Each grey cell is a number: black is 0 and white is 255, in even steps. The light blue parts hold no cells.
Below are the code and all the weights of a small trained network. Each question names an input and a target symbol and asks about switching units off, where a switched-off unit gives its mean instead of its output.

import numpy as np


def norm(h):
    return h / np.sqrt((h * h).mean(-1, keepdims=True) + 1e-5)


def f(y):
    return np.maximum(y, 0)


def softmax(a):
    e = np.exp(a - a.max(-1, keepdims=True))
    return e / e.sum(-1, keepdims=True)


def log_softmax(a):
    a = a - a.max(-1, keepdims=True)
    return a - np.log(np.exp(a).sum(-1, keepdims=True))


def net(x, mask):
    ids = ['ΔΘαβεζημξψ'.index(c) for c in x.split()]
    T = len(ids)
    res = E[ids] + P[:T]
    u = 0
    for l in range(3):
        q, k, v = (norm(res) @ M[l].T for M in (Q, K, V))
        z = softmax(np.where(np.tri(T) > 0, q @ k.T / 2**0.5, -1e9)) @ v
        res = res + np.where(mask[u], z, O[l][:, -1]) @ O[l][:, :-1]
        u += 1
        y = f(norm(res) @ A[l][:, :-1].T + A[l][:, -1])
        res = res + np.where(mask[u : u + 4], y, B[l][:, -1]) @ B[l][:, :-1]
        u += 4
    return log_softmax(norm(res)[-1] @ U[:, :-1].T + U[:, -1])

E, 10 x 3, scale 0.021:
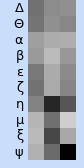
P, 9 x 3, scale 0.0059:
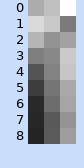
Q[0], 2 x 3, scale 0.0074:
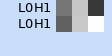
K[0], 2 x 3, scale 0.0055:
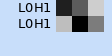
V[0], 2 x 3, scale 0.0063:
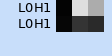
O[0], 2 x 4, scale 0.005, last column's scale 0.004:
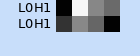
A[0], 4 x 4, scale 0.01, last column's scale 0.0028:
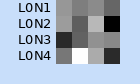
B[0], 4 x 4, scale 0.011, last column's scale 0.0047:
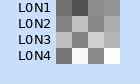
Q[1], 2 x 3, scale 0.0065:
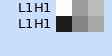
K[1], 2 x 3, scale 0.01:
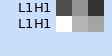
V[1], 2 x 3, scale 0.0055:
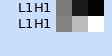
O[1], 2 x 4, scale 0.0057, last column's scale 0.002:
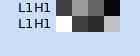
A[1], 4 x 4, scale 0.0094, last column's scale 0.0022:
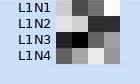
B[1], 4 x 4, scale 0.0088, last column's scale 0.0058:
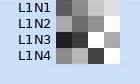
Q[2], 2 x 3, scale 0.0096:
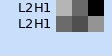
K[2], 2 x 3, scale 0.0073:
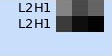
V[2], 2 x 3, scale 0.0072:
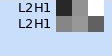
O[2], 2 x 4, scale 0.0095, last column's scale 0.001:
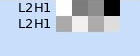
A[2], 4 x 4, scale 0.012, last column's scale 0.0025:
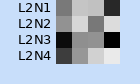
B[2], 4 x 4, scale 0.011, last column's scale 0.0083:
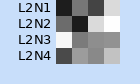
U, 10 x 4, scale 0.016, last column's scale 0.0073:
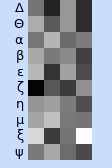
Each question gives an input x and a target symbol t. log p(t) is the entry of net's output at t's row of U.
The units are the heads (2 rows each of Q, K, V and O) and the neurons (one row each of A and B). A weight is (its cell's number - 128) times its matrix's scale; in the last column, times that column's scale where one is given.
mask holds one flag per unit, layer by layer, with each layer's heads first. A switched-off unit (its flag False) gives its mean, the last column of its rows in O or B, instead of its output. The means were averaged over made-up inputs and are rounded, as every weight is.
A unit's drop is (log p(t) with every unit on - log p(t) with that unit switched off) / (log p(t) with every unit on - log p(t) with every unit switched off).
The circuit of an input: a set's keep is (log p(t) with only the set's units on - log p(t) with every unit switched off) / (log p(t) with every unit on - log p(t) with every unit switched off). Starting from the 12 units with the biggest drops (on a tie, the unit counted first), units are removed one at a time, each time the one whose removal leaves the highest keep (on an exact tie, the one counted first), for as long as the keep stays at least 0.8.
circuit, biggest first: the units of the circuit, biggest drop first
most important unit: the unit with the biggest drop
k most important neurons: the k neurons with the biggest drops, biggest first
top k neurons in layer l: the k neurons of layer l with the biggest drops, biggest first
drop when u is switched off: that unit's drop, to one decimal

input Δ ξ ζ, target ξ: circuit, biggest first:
(L0H1 L1H1)
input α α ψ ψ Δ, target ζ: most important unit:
L2N1
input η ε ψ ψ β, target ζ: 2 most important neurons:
(L2N1 L2N2)
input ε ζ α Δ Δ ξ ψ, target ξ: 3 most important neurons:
(L2N1 L2N4 L1N2)
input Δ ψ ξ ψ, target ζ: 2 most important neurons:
(L0N4 L0N3)
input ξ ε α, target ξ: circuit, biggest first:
(L1H1 L0H1)
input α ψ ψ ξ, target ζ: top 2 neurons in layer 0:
(L0N3 L0N2)
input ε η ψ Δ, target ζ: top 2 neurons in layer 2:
(L2N1 L2N3)
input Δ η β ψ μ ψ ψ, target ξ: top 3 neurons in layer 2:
(L2N3 L2N1 L2N4)
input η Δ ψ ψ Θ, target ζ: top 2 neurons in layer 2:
(L2N1 L2N4)
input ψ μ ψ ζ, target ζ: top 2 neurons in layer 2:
(L2N1 L2N2)
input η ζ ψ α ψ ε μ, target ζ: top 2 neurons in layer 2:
(L2N1 L2N4)
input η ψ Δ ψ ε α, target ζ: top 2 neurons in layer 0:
(L0N3 L0N1)
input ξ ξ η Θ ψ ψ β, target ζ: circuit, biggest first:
(L2N1)
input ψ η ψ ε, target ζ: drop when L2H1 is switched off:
0.0
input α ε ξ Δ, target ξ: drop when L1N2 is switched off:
-0.1
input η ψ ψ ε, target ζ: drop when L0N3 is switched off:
0.1
